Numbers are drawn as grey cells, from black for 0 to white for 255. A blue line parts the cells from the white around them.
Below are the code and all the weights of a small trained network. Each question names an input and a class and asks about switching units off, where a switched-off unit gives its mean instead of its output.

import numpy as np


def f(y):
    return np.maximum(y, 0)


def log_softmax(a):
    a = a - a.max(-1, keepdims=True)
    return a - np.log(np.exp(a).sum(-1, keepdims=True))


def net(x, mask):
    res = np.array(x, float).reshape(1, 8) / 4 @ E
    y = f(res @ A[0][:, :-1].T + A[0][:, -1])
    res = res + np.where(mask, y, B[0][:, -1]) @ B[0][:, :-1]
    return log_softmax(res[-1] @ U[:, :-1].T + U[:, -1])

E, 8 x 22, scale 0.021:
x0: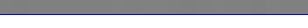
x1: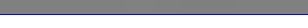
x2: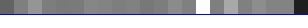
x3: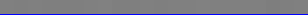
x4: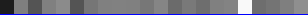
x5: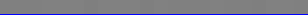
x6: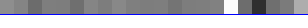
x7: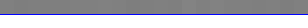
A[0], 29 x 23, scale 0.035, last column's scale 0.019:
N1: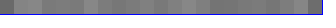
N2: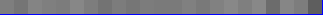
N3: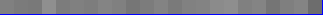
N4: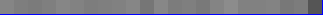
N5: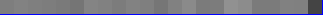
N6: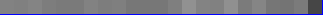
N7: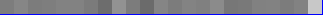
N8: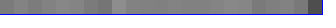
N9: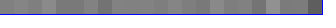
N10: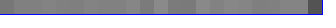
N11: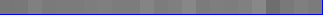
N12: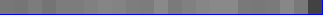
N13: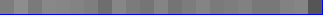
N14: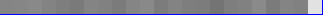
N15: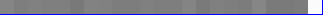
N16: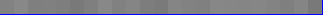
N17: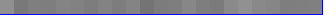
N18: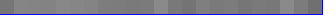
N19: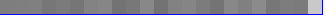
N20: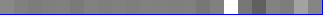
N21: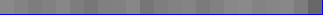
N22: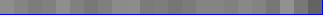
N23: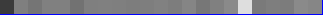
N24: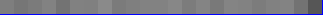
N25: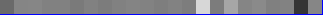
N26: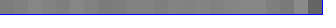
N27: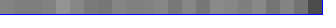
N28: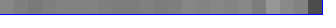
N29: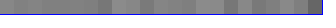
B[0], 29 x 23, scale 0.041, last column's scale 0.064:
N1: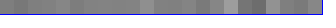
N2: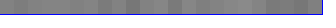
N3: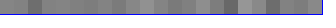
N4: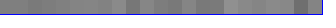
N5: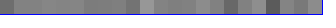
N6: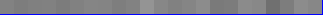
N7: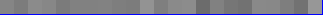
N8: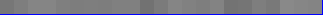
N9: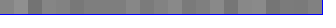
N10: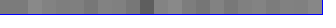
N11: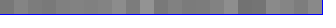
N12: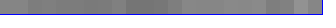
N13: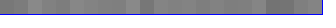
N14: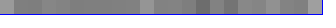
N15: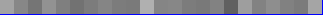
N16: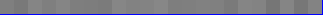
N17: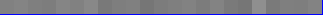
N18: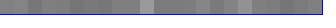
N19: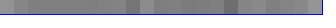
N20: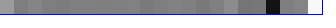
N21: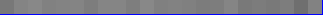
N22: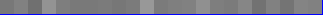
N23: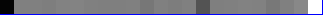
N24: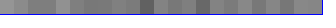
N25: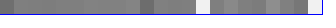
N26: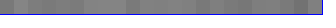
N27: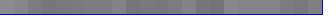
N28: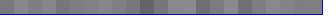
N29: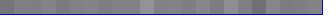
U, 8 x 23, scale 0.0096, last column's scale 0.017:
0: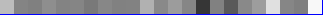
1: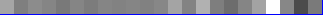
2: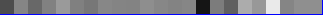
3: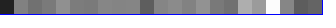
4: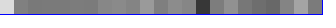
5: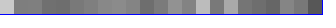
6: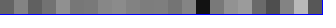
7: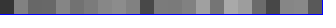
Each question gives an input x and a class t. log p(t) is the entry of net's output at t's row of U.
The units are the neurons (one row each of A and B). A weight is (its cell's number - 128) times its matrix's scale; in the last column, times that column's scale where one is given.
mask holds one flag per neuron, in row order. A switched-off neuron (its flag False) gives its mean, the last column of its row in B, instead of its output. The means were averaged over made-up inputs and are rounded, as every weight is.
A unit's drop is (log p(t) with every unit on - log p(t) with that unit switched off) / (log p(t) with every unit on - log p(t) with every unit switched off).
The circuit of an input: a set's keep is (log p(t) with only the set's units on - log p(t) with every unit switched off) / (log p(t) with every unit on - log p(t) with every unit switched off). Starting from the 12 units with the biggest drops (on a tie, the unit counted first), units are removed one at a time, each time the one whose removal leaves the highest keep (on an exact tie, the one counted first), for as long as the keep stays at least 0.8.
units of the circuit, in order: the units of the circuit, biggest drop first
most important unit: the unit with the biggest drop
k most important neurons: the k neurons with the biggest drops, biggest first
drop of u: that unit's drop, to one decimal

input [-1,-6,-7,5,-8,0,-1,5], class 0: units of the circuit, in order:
(N20; N23; N25)
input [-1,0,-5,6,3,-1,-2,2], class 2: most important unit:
N20
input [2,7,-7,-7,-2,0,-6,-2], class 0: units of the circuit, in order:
(N23; N20; N25)
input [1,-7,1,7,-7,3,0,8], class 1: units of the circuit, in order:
(N20; N23)
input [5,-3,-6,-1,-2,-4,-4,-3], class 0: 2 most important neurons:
(N23; N20)
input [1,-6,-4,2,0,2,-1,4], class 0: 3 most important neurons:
(N23; N20; N25)
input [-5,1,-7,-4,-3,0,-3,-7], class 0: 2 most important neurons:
(N23; N20)
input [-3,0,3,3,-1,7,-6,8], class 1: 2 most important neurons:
(N23; N20)
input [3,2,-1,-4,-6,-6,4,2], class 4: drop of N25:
0.5
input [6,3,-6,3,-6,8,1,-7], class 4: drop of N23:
0.6
